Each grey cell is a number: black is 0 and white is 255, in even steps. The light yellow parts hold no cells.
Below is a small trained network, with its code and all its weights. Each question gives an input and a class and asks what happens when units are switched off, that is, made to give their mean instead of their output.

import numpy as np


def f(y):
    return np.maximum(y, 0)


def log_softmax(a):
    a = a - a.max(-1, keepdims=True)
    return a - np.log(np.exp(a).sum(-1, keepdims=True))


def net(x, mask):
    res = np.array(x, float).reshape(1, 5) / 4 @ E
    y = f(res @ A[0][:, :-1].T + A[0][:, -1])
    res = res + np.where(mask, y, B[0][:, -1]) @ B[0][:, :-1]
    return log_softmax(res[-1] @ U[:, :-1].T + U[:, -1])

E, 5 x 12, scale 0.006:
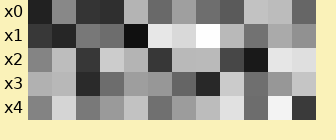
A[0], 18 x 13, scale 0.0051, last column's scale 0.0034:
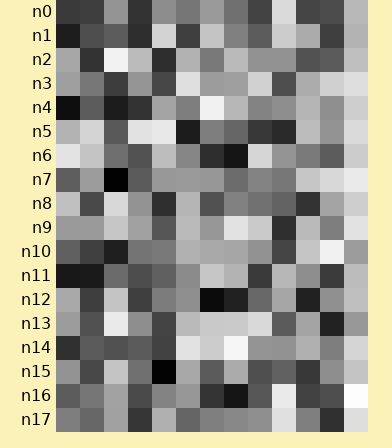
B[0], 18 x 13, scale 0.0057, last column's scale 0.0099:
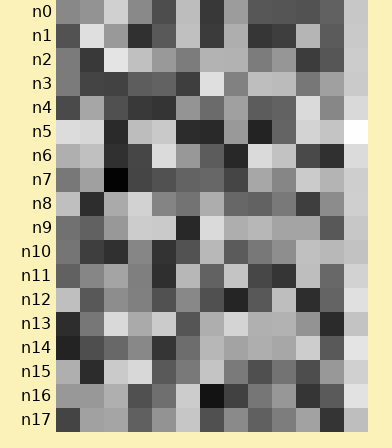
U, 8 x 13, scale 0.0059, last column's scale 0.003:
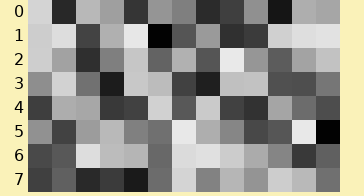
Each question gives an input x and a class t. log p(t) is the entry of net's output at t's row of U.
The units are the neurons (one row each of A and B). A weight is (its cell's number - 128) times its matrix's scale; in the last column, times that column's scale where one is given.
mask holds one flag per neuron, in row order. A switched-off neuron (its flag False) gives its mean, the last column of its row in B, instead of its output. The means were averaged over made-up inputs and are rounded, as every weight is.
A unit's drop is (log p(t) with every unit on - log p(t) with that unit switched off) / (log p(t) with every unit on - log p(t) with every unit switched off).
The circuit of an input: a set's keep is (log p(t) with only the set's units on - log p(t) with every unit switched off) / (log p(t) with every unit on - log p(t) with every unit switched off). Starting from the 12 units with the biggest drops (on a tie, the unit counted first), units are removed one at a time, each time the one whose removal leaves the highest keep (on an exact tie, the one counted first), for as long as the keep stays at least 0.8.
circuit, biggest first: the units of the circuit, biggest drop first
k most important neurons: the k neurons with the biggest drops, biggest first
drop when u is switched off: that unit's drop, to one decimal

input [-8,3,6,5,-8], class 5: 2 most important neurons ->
n16, n3
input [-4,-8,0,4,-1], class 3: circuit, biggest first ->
n6
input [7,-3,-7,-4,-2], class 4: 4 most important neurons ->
n11, n1, n0, n17
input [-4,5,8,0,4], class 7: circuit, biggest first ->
n3, n10
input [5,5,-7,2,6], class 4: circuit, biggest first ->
n1, n11
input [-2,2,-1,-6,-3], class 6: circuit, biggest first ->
n13, n2
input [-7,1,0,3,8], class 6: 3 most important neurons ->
n13, n9, n7
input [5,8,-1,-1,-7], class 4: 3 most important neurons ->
n11, n0, n1
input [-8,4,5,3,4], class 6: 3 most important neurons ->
n9, n13, n4
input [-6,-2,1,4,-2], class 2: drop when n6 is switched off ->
0.4
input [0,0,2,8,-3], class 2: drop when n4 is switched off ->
0.2
